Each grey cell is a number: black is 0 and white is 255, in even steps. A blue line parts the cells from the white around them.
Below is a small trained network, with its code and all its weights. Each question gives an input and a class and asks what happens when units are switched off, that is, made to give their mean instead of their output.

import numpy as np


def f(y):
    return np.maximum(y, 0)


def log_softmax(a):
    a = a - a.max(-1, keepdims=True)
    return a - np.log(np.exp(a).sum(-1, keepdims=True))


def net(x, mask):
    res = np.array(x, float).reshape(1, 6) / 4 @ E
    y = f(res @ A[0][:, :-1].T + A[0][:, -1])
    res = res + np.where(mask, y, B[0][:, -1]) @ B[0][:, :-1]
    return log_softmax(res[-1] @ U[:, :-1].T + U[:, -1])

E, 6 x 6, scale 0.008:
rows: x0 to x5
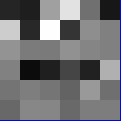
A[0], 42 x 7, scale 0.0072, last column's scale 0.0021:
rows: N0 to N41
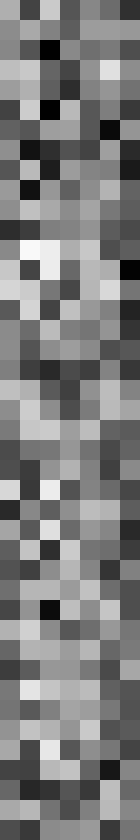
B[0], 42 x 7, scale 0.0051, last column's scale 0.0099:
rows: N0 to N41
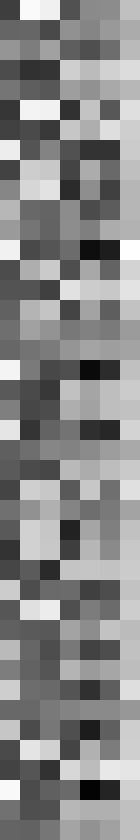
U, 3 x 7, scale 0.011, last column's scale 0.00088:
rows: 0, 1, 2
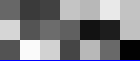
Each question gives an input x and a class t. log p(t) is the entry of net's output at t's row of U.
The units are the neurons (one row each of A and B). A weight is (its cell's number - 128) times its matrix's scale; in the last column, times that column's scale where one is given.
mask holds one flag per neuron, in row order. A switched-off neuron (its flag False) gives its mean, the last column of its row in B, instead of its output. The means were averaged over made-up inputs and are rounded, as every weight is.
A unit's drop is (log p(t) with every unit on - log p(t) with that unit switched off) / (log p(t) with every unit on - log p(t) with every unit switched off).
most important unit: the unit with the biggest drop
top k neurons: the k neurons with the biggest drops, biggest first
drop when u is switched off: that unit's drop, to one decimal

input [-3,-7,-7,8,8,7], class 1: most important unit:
N39
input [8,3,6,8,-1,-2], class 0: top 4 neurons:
[N38 N6 N28 N23]
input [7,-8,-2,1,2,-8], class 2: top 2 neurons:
[N5 N30]
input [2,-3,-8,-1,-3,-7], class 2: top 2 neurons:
[N3 N14]
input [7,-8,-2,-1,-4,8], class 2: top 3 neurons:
[N5 N27 N30]
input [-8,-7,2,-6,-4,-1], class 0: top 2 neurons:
[N3 N14]
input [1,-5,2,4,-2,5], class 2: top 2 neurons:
[N5 N12]
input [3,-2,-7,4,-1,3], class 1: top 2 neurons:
[N39 N14]
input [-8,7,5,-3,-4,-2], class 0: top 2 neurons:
[N14 N3]
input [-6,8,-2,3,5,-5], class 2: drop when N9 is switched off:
0.1
